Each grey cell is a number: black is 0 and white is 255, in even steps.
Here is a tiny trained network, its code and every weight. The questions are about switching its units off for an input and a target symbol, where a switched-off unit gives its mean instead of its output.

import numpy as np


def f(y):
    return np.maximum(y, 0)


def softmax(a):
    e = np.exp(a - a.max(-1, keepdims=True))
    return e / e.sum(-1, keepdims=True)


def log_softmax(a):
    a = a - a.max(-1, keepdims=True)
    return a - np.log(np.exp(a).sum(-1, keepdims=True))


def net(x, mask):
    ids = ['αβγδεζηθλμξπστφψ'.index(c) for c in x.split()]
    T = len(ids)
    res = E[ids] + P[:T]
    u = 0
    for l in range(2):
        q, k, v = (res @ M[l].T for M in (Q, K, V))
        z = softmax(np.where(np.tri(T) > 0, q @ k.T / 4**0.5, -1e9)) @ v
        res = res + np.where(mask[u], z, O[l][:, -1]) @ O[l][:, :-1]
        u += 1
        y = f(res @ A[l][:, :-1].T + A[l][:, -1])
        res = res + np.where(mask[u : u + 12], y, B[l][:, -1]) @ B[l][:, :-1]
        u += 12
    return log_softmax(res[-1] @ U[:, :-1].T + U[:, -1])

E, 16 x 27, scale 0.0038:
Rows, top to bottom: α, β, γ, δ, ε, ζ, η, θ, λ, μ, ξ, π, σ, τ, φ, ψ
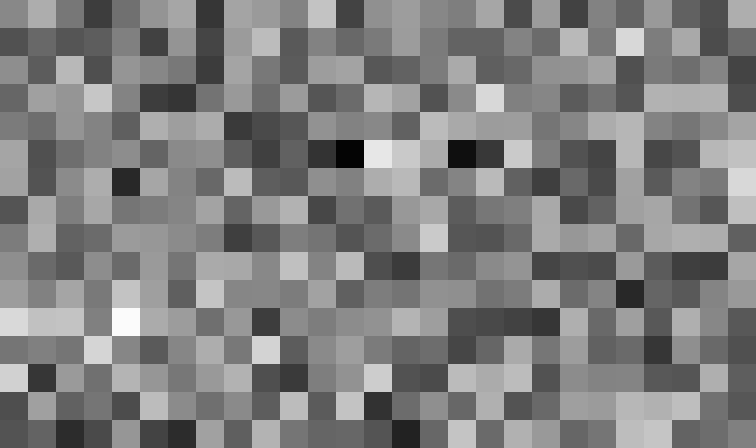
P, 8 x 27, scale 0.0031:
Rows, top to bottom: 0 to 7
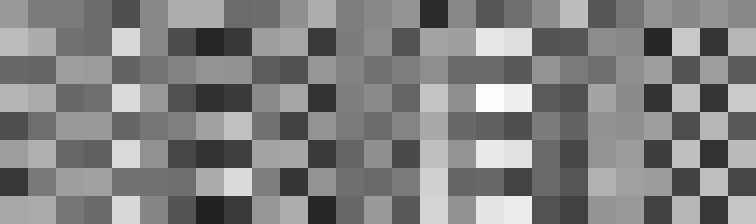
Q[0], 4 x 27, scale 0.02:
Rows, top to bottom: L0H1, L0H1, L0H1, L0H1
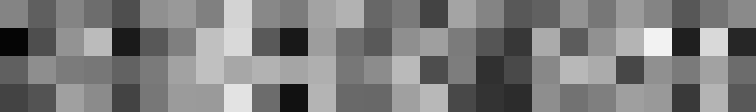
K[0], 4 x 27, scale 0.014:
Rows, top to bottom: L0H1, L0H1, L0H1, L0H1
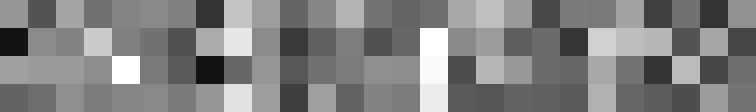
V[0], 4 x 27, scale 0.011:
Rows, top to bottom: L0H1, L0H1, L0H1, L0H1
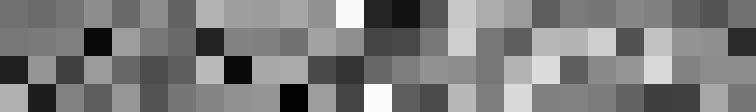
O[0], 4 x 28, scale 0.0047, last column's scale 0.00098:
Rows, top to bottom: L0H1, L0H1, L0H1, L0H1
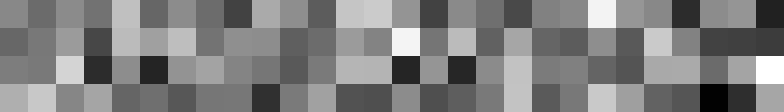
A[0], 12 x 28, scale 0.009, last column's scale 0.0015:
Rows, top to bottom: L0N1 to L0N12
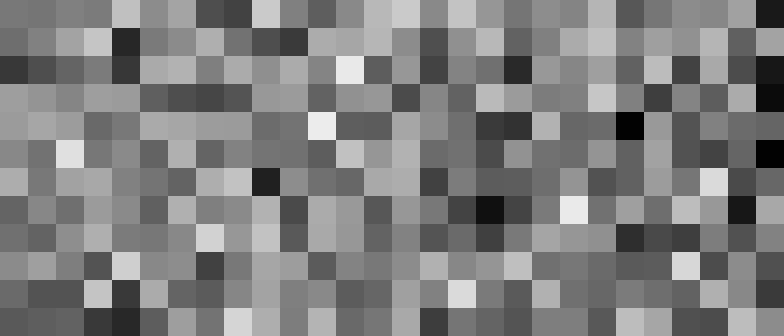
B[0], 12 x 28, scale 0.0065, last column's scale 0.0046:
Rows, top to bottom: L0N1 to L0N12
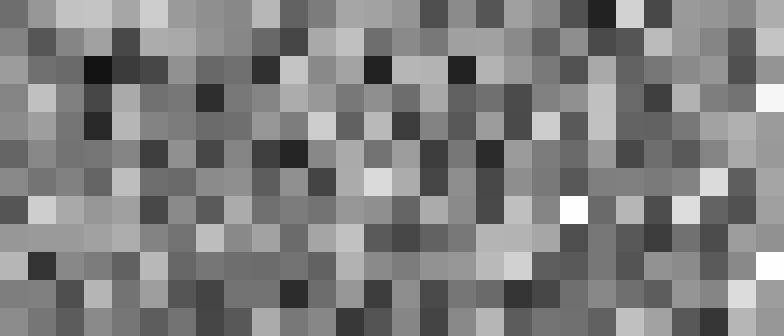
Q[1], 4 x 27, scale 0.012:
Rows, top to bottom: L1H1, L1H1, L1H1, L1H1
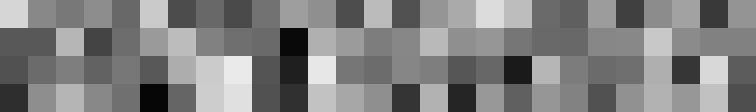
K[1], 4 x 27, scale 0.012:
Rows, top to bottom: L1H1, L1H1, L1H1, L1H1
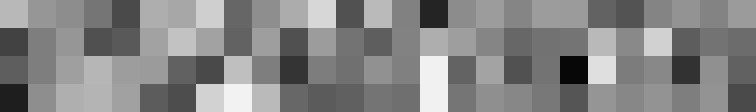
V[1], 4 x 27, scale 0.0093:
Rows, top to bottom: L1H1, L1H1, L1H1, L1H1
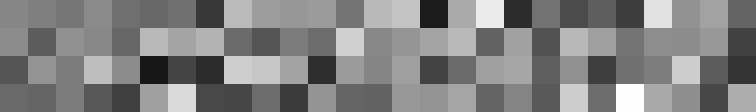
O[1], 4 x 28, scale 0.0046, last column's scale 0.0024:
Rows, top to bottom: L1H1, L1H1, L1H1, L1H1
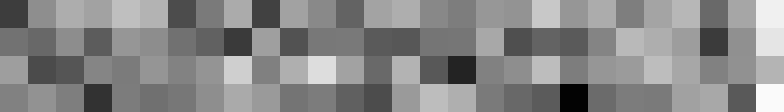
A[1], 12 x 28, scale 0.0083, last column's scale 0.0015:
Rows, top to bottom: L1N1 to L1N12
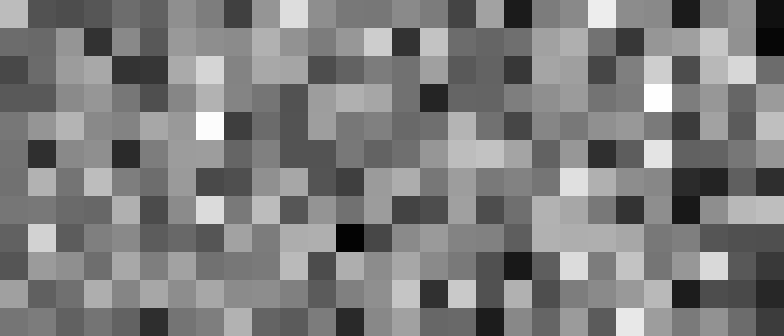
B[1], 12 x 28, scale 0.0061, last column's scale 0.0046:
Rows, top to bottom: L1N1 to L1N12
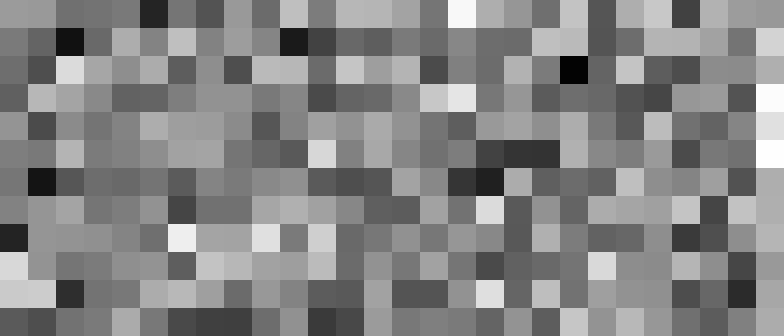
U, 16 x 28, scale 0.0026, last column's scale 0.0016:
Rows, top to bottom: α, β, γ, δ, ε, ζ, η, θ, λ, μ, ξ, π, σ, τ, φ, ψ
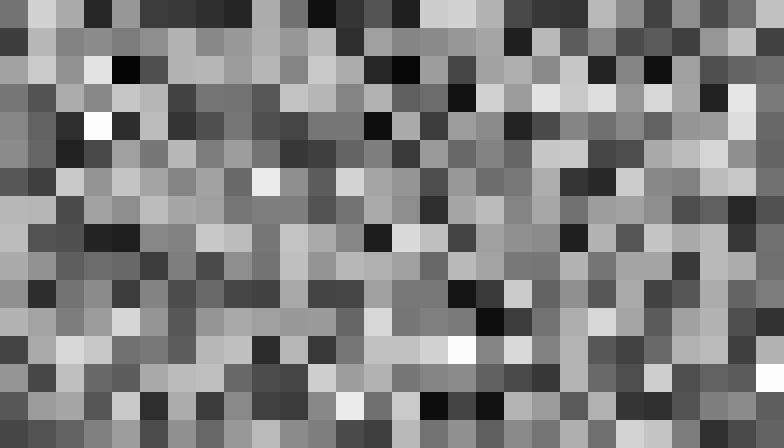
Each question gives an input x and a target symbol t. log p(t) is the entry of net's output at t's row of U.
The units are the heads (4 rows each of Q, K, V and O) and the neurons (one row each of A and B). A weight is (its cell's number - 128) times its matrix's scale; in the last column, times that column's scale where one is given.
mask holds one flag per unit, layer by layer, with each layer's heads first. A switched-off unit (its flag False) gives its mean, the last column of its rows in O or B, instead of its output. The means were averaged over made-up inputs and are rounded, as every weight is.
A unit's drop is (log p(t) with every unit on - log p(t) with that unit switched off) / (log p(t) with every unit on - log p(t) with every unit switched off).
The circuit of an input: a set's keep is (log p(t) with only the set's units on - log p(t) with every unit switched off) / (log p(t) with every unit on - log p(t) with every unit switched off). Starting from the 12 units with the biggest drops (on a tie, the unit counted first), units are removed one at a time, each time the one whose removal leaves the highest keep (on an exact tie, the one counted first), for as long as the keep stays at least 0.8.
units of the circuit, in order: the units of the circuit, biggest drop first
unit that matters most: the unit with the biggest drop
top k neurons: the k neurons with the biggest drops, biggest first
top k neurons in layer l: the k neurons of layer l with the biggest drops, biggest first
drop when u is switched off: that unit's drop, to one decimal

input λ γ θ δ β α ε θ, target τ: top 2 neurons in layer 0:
[L0N10; L0N4]
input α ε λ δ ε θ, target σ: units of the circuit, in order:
[L1H1; L0N12; L0N5]
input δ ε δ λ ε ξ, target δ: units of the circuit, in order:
[L1H1; L0N7]
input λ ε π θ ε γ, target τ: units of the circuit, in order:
[L0H1; L1N6; L0N10; L0N4]
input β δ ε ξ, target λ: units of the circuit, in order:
[L1H1; L0N8; L0N12]
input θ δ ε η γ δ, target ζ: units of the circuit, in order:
[L0H1; L1N2]
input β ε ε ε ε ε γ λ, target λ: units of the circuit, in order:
[L1H1; L0N8; L0N12]
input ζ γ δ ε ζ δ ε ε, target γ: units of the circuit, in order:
[L0H1; L1H1]
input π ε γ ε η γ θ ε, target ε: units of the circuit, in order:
[L0H1; L0N11]
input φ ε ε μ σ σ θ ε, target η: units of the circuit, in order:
[L0H1; L0N1]
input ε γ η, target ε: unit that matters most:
L0H1
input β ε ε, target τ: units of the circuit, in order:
[L1N6; L1H1; L0N2; L0N4]
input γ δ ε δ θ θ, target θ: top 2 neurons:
[L1N11; L0N1]
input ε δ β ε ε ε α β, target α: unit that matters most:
L1H1
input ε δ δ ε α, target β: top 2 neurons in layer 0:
[L0N5; L0N12]
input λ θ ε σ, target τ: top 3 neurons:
[L1N6; L0N10; L0N4]
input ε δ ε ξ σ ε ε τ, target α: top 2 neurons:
[L0N4; L0N2]
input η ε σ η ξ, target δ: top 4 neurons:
[L1N8; L0N5; L0N9; L1N5]
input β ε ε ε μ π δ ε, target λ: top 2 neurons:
[L0N8; L0N12]
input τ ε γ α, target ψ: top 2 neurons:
[L1N7; L1N9]
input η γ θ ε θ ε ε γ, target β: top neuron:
[L1N9]
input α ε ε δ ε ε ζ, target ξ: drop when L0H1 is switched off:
0.6
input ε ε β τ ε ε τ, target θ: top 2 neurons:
[L1N11; L0N7]
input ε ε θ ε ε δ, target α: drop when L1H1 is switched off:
0.7
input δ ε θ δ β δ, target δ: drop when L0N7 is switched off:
0.2
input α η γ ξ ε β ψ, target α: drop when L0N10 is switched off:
0.0
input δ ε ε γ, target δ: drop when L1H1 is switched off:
0.8
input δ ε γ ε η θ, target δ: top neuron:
[L0N7]
